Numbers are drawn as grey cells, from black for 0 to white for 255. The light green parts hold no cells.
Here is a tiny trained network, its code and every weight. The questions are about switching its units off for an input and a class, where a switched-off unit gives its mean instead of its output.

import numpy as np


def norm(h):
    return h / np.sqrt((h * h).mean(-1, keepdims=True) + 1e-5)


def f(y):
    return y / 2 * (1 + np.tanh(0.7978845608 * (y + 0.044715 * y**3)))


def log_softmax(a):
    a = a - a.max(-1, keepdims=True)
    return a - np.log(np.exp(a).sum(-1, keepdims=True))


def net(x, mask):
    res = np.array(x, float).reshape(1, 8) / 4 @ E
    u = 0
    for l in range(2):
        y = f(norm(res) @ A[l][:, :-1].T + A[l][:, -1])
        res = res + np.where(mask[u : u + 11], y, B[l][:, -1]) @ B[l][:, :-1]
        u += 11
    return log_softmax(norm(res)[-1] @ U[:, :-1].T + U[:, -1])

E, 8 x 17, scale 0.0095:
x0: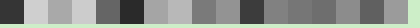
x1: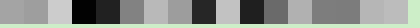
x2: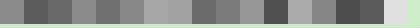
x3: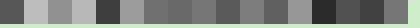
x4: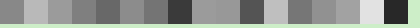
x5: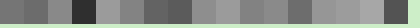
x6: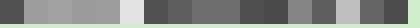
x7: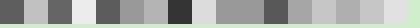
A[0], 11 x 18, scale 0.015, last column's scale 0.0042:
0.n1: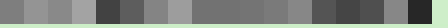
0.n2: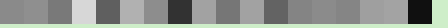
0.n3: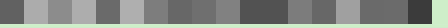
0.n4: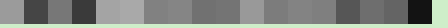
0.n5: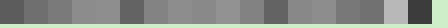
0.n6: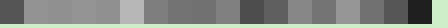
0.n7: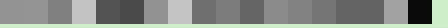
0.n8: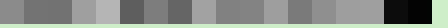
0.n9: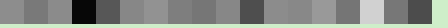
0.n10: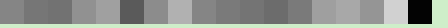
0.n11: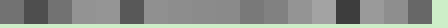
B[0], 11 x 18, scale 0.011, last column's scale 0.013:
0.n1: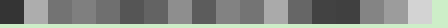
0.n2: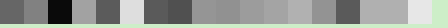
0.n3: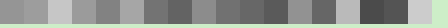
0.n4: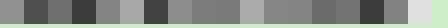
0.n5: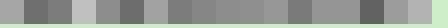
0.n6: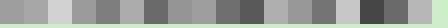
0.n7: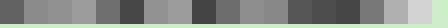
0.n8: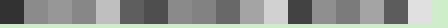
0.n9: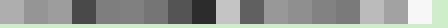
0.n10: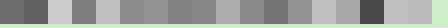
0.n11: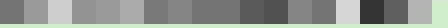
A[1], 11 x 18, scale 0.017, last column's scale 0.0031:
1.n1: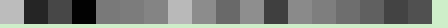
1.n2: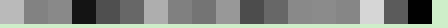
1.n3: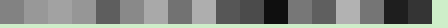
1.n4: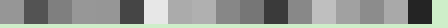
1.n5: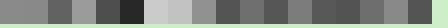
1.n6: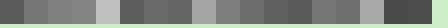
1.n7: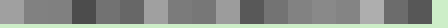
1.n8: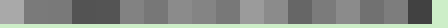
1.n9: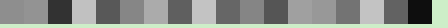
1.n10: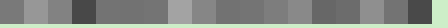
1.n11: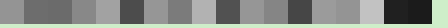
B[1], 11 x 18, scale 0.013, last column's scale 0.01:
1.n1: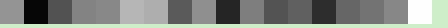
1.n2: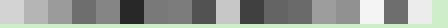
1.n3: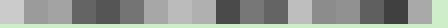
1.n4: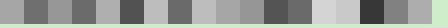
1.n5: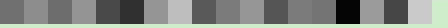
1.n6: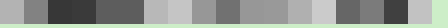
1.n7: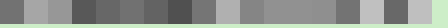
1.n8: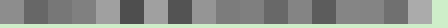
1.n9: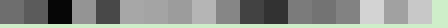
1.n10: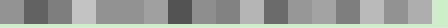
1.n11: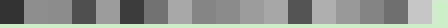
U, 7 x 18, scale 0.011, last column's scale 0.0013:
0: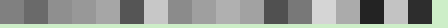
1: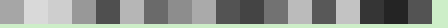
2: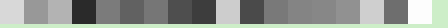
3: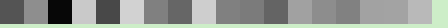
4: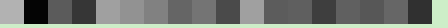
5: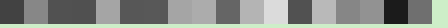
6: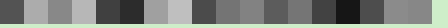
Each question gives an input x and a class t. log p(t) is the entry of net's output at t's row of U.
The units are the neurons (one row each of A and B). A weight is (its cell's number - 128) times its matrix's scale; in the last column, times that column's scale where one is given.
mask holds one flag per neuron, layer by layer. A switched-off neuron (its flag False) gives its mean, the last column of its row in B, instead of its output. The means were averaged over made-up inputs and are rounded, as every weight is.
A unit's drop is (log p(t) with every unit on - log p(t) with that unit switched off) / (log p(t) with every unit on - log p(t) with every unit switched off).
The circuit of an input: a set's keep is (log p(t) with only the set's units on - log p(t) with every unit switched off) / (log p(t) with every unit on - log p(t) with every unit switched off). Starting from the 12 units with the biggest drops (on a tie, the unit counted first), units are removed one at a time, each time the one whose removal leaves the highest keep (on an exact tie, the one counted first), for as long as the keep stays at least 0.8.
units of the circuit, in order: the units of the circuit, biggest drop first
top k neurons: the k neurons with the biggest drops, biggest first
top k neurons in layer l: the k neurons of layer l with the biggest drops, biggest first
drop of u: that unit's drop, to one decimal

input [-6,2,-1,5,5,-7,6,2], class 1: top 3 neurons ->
(0.n3; 0.n6; 1.n3)
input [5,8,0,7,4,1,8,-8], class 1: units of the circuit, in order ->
(0.n6)
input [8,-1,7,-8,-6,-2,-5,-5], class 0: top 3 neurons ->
(0.n10; 1.n4; 0.n5)
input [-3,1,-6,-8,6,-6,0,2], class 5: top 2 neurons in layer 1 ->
(1.n11; 1.n6)
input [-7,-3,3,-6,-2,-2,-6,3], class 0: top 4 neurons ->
(0.n10; 1.n4; 0.n11; 0.n5)
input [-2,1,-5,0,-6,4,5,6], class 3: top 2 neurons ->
(0.n2; 1.n9)
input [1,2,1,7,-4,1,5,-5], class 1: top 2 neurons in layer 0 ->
(0.n3; 0.n6)
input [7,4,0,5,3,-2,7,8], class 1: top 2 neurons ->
(0.n3; 0.n6)
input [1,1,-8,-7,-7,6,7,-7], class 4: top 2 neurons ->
(0.n4; 1.n1)
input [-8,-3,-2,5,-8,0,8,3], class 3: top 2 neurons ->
(0.n2; 0.n11)
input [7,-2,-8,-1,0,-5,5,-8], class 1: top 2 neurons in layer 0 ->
(0.n6; 0.n3)
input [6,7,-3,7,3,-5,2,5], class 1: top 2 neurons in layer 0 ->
(0.n3; 0.n6)
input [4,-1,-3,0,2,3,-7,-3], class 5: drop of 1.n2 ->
0.1
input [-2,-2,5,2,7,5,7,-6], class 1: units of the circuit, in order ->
(0.n6)
